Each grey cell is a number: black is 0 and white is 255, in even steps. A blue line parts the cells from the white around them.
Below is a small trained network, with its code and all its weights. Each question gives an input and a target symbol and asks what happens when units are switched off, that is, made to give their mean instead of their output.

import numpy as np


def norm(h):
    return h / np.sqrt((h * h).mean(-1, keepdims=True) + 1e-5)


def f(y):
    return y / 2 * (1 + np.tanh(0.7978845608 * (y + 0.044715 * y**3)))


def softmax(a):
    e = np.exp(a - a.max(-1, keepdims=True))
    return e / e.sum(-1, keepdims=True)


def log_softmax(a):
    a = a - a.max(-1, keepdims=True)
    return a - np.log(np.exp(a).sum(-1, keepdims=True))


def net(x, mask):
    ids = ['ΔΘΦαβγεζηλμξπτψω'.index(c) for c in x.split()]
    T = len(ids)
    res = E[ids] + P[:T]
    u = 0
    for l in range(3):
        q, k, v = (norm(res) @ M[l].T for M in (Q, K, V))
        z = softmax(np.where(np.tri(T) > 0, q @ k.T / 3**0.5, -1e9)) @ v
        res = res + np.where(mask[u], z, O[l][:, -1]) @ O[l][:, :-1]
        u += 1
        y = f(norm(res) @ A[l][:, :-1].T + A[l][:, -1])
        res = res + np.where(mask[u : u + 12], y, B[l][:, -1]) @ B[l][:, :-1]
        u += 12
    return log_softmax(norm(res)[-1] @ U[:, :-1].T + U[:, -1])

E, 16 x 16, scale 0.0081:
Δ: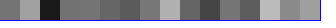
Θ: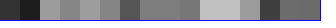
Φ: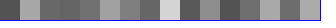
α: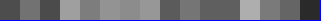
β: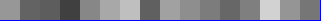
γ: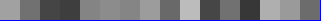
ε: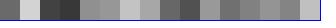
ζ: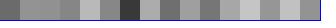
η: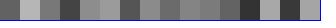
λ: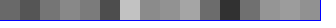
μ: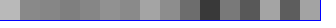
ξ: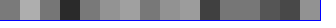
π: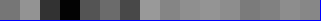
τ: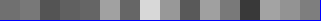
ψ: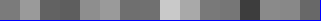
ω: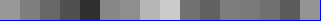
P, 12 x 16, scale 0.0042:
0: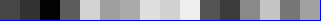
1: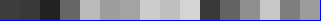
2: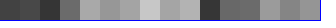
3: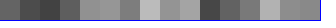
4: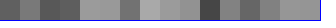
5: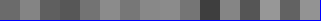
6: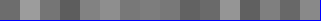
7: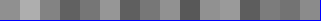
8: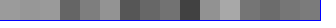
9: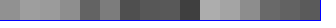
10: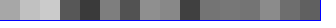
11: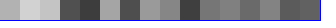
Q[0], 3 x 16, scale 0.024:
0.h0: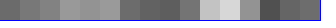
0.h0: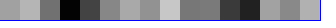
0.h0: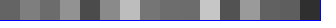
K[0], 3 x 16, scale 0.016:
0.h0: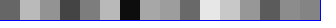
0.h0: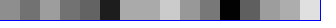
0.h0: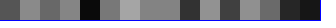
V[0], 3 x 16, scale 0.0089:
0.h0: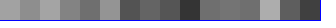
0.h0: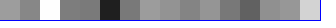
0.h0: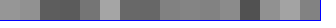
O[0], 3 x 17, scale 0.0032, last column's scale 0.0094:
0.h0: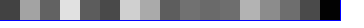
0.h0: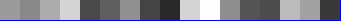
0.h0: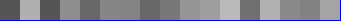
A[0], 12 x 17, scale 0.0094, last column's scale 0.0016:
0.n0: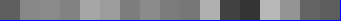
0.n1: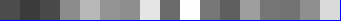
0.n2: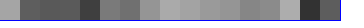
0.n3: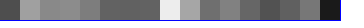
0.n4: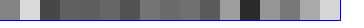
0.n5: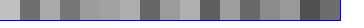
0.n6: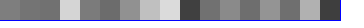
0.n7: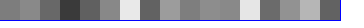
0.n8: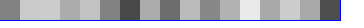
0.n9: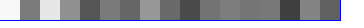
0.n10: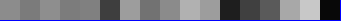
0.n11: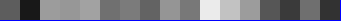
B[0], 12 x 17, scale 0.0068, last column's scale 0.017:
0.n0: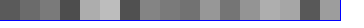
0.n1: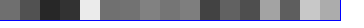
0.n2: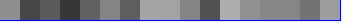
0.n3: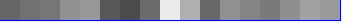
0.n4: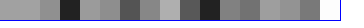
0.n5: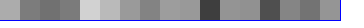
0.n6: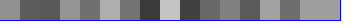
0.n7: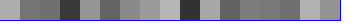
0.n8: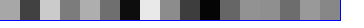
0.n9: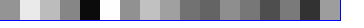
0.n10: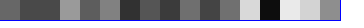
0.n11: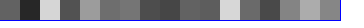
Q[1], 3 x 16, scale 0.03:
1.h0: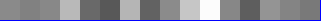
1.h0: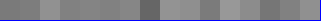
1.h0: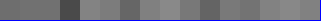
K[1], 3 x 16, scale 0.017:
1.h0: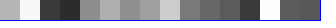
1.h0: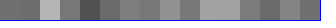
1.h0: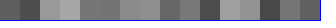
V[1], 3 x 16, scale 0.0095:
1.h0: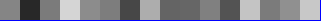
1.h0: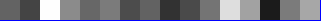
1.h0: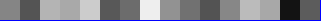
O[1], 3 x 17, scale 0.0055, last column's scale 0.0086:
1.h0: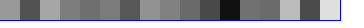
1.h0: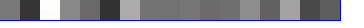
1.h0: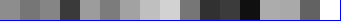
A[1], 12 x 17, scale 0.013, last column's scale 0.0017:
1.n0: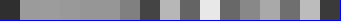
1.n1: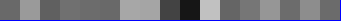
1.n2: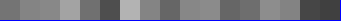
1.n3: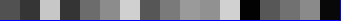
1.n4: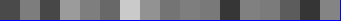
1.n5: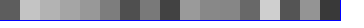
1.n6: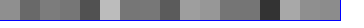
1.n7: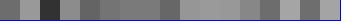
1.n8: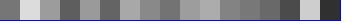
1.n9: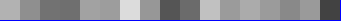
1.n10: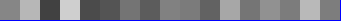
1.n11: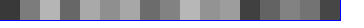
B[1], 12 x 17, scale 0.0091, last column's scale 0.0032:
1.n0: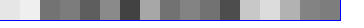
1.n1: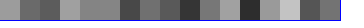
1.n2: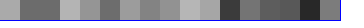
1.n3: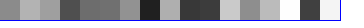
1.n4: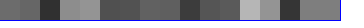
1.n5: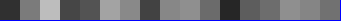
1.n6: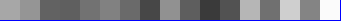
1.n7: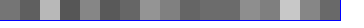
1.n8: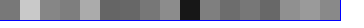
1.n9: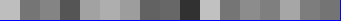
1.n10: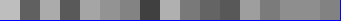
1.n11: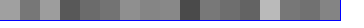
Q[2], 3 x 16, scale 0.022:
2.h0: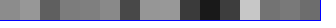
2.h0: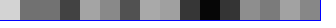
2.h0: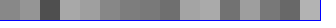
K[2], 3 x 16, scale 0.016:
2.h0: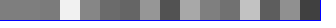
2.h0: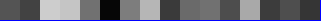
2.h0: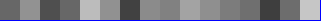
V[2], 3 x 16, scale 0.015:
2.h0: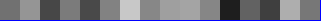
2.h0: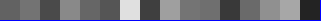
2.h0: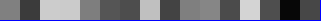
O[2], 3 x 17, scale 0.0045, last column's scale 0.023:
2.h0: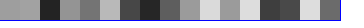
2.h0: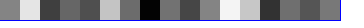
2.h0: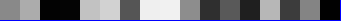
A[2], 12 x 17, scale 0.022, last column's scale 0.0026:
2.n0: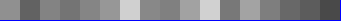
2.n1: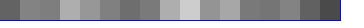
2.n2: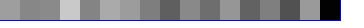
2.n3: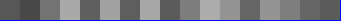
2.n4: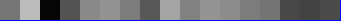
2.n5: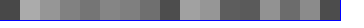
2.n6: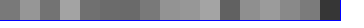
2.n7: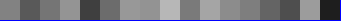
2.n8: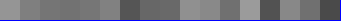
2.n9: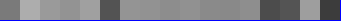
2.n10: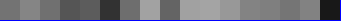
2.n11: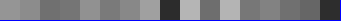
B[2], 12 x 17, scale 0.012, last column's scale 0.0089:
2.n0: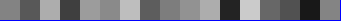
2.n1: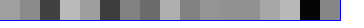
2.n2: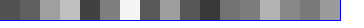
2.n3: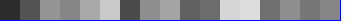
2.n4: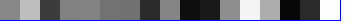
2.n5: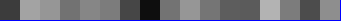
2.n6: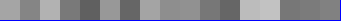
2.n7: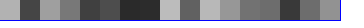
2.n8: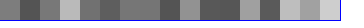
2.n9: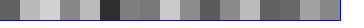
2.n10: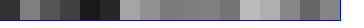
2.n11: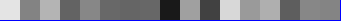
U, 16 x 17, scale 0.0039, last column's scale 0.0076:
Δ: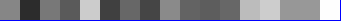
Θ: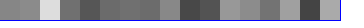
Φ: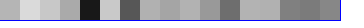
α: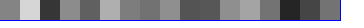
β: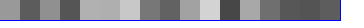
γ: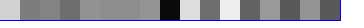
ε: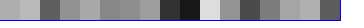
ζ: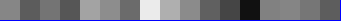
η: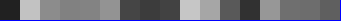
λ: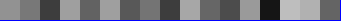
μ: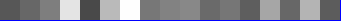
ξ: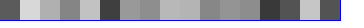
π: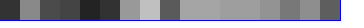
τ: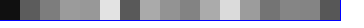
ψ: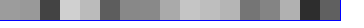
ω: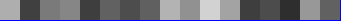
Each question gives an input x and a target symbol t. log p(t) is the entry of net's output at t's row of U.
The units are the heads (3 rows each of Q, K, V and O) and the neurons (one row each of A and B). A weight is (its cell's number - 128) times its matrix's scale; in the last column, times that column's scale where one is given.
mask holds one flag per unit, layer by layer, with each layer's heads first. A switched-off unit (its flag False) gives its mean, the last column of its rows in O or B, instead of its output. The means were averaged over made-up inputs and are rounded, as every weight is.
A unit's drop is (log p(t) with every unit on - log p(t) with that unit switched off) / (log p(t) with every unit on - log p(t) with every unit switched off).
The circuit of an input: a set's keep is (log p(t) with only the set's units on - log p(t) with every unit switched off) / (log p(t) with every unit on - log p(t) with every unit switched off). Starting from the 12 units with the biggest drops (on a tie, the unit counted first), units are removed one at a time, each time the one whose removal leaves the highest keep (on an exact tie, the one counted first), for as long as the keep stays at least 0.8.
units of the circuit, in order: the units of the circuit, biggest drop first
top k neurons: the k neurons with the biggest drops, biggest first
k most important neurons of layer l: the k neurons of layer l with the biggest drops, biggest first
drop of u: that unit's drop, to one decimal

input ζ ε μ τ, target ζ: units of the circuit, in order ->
(0.n8; 2.n4; 2.h0)
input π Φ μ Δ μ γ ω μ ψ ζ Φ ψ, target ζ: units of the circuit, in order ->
(0.n8; 2.h0)
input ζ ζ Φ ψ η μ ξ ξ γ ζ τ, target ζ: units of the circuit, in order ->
(0.n8; 2.h0)
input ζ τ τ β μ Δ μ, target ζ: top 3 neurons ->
(0.n8; 2.n4; 1.n3)
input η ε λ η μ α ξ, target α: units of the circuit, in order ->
(2.h0; 2.n4; 0.n4; 0.h0)
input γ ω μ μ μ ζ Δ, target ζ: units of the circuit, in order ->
(0.n8; 2.h0; 2.n4)
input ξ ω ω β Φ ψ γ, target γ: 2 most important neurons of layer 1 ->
(1.n3; 1.n6)
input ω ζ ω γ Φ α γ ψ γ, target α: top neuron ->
(1.n4)
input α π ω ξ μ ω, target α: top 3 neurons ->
(0.n4; 2.n4; 1.n4)
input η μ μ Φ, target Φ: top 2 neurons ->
(2.n6; 1.n0)
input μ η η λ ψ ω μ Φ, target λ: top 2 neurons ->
(0.n10; 2.n8)
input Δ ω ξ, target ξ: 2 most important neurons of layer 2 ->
(2.n9; 2.n4)
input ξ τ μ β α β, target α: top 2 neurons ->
(2.n4; 0.n4)
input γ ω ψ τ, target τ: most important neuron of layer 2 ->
(2.n3)
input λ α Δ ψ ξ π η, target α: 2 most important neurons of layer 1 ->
(1.n4; 1.n3)
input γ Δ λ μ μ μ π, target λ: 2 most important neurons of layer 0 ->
(0.n10; 0.n1)
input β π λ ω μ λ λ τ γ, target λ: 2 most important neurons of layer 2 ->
(2.n8; 2.n4)
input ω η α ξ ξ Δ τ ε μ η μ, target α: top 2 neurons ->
(0.n4; 2.n4)
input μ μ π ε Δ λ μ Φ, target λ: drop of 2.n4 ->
0.1
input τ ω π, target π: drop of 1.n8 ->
0.0
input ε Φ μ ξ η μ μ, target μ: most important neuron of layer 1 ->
(1.n3)
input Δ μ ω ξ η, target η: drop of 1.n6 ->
0.1
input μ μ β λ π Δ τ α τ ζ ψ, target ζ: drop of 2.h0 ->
1.0
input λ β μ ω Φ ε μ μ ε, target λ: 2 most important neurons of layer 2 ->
(2.n8; 2.n4)
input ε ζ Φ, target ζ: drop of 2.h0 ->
0.2
